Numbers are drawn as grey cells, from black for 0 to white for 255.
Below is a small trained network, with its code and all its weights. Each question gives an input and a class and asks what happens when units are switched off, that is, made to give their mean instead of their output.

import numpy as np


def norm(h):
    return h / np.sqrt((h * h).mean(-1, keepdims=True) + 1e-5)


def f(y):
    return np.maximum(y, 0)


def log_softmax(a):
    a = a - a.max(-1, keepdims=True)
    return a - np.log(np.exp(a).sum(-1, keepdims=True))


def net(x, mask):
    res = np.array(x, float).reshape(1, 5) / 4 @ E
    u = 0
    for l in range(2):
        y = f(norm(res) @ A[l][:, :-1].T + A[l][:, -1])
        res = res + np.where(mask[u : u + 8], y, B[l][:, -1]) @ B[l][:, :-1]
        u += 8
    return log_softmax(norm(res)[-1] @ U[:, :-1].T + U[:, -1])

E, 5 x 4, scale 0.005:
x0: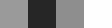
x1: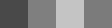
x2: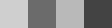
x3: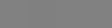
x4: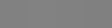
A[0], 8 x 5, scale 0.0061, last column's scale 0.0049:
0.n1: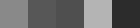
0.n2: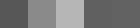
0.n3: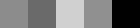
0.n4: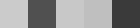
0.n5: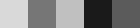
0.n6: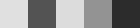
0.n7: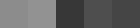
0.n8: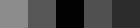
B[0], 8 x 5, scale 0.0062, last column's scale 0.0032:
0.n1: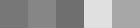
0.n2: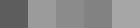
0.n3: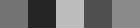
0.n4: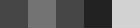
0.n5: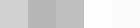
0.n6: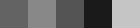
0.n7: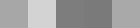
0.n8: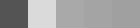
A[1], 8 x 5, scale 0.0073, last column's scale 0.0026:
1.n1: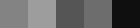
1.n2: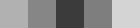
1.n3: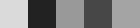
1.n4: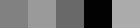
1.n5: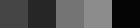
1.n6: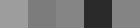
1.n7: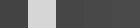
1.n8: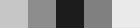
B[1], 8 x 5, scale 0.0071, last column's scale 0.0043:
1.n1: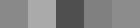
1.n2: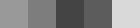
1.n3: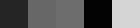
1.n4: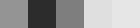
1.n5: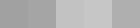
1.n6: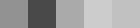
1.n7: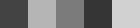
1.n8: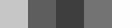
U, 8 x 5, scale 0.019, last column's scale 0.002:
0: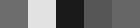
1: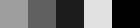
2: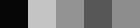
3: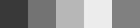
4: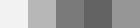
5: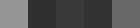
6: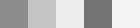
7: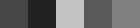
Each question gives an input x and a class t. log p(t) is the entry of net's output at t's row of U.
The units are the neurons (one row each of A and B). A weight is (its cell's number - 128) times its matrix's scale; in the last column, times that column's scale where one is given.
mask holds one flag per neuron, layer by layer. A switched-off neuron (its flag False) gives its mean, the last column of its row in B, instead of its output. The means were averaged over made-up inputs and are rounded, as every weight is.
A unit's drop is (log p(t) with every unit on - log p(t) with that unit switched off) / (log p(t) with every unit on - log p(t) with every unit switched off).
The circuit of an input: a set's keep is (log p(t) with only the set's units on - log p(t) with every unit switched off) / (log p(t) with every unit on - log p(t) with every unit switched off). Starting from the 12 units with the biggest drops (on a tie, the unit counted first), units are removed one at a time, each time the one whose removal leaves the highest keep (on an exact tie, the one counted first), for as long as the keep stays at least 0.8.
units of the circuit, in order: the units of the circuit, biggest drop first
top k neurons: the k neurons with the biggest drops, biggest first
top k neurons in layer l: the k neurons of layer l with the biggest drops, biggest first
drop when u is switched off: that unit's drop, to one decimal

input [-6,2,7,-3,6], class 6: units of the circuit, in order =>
0.n5; 1.n8
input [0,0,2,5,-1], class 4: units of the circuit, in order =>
0.n5; 0.n6
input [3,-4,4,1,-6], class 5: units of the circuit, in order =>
1.n3
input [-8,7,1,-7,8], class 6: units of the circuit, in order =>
1.n3; 1.n4
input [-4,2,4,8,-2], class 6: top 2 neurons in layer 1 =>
1.n8; 1.n2
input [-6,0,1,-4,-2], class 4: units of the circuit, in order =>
1.n4; 0.n5
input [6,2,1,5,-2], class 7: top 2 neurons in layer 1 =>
1.n3; 1.n5
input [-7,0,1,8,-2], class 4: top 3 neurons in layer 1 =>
1.n3; 1.n4; 1.n6
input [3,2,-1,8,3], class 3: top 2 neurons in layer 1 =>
1.n8; 1.n5
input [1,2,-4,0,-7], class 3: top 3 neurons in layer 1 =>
1.n8; 1.n3; 1.n7
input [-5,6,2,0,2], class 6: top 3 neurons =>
0.n5; 1.n3; 0.n4
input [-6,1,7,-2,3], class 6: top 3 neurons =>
0.n5; 1.n8; 1.n2
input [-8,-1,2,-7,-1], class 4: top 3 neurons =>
1.n4; 1.n3; 1.n6
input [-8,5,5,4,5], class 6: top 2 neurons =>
0.n5; 1.n8
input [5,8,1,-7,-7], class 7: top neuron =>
0.n5
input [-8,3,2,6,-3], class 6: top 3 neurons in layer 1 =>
1.n3; 1.n4; 1.n6
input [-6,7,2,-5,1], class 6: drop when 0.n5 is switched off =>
0.3
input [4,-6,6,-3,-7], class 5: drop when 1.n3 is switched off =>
0.3
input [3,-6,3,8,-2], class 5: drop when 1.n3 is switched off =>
0.2
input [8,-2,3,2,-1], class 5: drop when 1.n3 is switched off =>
0.1
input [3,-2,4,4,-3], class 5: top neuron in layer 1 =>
1.n3
